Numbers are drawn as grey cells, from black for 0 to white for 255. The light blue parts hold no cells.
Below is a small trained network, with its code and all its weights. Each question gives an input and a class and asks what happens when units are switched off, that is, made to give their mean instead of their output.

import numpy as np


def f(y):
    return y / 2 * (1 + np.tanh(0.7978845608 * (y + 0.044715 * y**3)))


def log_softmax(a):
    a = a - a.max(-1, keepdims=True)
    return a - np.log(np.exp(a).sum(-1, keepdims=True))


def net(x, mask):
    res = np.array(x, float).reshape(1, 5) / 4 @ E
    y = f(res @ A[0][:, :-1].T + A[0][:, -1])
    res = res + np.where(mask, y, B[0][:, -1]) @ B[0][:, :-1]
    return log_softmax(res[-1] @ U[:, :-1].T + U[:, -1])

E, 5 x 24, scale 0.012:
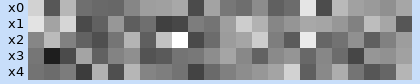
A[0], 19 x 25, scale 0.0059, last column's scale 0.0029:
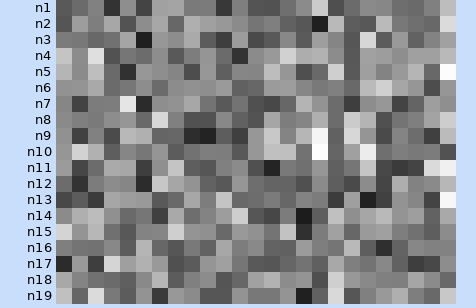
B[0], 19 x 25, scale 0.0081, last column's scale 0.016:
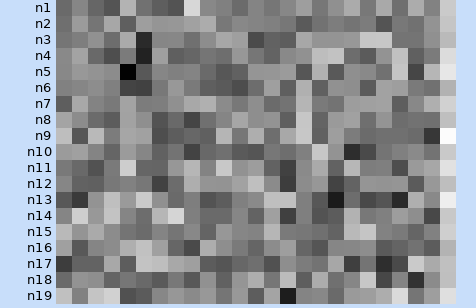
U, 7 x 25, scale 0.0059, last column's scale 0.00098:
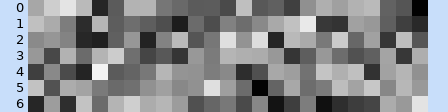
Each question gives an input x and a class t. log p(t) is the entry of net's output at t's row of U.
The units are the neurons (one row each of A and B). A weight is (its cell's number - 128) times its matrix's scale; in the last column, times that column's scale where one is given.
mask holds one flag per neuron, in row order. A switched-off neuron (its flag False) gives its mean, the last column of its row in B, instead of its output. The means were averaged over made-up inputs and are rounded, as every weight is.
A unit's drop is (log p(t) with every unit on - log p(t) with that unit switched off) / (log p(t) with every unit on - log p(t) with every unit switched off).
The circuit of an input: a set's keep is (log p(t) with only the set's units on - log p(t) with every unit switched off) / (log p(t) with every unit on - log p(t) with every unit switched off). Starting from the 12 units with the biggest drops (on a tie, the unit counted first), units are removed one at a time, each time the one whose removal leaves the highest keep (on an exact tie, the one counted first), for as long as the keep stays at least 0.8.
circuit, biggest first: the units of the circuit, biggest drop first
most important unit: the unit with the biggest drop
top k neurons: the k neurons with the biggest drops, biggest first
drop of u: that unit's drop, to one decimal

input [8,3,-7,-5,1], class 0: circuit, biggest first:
(n14)
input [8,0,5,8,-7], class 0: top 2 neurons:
(n19 n14)
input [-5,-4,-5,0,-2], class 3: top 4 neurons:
(n2 n13 n16 n5)
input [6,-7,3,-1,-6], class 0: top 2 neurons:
(n13 n14)
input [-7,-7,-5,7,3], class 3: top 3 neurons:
(n13 n9 n16)
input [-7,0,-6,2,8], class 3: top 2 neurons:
(n9 n13)
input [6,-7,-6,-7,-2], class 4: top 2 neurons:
(n7 n11)
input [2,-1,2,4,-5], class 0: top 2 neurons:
(n13 n11)
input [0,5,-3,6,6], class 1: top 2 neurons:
(n13 n10)
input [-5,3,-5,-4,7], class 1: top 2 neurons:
(n10 n9)
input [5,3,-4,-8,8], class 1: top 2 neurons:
(n10 n4)
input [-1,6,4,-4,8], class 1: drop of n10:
0.1
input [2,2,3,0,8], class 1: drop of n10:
0.3
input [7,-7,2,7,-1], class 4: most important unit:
n19
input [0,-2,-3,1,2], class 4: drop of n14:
0.0
